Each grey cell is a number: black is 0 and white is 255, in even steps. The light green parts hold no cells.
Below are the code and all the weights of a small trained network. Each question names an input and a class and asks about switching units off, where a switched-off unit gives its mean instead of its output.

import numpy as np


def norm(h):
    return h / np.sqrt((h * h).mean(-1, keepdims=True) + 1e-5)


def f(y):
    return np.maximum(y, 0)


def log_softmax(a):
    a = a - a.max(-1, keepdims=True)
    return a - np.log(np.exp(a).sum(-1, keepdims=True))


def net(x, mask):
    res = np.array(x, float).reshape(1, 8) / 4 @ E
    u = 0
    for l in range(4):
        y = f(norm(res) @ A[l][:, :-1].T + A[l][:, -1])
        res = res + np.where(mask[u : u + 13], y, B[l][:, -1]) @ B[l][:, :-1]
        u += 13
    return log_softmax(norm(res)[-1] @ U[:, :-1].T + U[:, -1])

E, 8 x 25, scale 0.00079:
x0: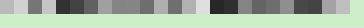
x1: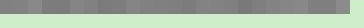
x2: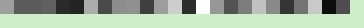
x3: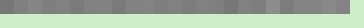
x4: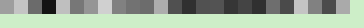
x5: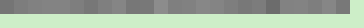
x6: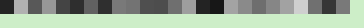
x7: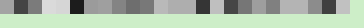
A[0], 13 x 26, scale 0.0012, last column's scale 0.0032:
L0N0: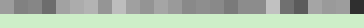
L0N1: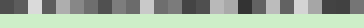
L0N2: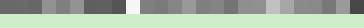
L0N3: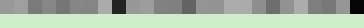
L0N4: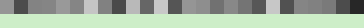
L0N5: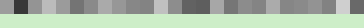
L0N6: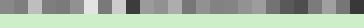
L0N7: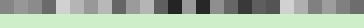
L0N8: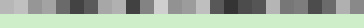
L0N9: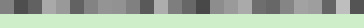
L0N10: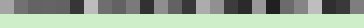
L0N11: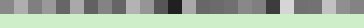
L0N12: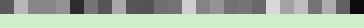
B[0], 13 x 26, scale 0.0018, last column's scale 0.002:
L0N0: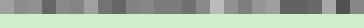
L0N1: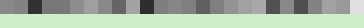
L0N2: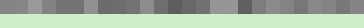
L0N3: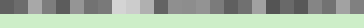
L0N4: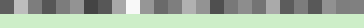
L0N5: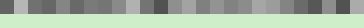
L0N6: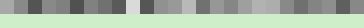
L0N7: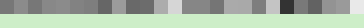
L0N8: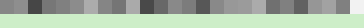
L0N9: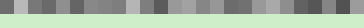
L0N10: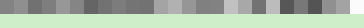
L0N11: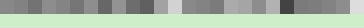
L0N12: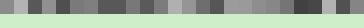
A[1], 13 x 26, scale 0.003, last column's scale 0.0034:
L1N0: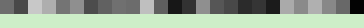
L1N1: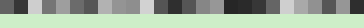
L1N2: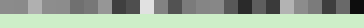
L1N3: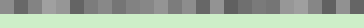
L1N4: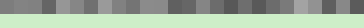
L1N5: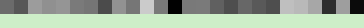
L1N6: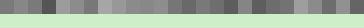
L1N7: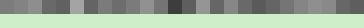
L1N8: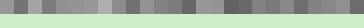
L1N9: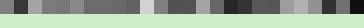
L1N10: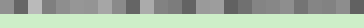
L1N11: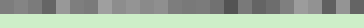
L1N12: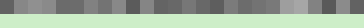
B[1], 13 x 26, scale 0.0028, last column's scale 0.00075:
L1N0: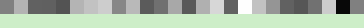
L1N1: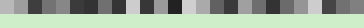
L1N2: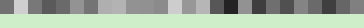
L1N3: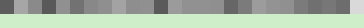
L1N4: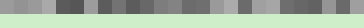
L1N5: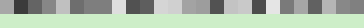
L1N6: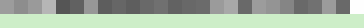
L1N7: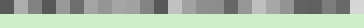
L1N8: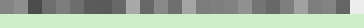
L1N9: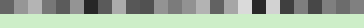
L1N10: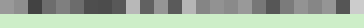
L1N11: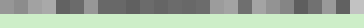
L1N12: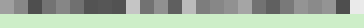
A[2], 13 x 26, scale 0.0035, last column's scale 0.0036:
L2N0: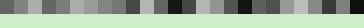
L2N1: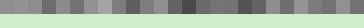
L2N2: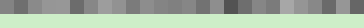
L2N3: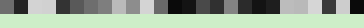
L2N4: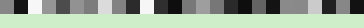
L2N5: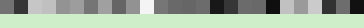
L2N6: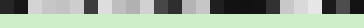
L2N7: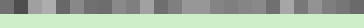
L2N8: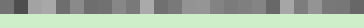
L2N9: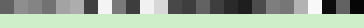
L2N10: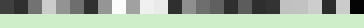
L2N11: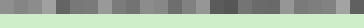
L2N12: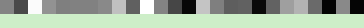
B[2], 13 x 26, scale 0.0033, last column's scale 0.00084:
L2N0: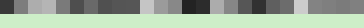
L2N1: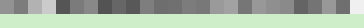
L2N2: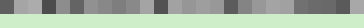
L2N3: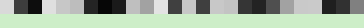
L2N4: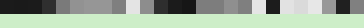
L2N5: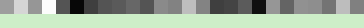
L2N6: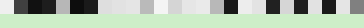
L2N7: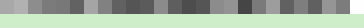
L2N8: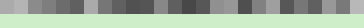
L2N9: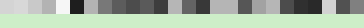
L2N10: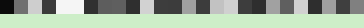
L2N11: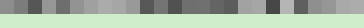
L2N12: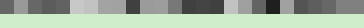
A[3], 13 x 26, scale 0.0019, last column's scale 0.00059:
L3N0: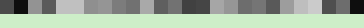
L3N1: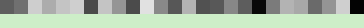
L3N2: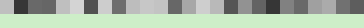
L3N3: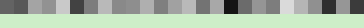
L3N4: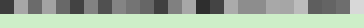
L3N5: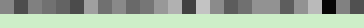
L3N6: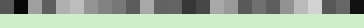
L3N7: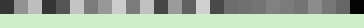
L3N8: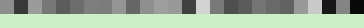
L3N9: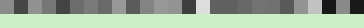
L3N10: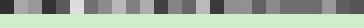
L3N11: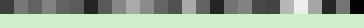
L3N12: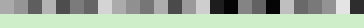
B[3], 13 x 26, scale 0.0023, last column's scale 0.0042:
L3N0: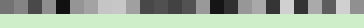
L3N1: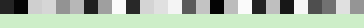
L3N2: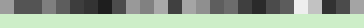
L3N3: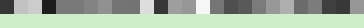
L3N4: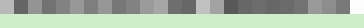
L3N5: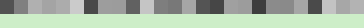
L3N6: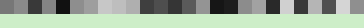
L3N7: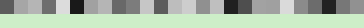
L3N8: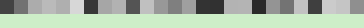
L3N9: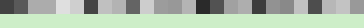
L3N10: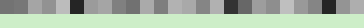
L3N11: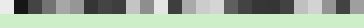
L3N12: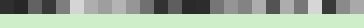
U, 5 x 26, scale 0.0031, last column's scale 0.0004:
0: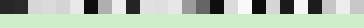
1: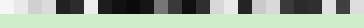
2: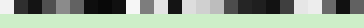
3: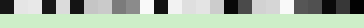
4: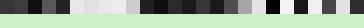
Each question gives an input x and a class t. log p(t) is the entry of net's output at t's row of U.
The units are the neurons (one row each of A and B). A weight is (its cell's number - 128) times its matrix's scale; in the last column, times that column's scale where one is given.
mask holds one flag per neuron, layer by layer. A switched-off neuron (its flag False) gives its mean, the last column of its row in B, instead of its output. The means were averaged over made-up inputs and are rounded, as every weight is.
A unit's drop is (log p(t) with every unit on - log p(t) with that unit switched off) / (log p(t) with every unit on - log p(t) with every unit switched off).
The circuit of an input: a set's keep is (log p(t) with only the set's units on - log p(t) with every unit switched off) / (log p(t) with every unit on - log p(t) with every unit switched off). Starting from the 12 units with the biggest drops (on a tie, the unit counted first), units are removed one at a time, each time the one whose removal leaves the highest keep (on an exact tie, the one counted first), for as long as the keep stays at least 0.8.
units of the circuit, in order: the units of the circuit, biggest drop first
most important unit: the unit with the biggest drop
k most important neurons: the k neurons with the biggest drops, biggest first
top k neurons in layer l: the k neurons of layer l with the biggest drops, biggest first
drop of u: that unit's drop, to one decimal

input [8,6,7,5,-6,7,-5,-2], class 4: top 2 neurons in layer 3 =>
[L3N12, L3N1]
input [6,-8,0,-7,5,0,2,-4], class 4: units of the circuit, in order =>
[L3N12]
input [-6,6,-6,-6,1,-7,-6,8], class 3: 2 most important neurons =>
[L3N3, L2N2]
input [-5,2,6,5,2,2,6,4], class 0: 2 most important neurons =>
[L3N5, L0N10]
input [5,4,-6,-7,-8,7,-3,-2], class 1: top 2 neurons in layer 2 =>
[L2N8, L2N7]
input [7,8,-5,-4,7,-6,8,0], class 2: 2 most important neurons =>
[L1N12, L3N11]
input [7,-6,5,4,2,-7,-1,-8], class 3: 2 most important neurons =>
[L1N7, L3N7]
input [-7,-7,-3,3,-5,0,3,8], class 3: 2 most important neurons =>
[L3N3, L2N2]
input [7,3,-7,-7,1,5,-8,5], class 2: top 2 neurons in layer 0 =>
[L0N10, L0N1]
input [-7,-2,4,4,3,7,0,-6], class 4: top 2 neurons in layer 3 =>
[L3N6, L3N0]
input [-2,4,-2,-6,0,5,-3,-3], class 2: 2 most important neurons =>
[L3N2, L1N7]
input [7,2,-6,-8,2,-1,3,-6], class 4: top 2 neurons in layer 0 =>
[L0N10, L0N8]
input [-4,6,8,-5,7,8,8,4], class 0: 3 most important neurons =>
[L3N5, L0N10, L3N9]
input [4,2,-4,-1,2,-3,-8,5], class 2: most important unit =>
L3N2
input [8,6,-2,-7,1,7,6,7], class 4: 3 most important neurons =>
[L0N8, L3N12, L2N11]
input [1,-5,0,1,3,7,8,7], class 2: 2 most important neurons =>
[L3N11, L1N12]
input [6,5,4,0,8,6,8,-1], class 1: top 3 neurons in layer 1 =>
[L1N4, L1N11, L1N6]
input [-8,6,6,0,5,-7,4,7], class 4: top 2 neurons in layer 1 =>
[L1N7, L1N11]
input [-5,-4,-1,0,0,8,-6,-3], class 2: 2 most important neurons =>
[L3N2, L1N10]
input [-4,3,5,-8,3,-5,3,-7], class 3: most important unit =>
L1N7
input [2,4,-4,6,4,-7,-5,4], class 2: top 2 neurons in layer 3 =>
[L3N2, L3N5]
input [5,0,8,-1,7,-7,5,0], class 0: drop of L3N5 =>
0.1
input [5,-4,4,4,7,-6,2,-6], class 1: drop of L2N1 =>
0.1
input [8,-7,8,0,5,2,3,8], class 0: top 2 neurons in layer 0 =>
[L0N10, L0N1]
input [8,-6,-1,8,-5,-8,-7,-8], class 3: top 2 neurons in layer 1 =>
[L1N7, L1N12]
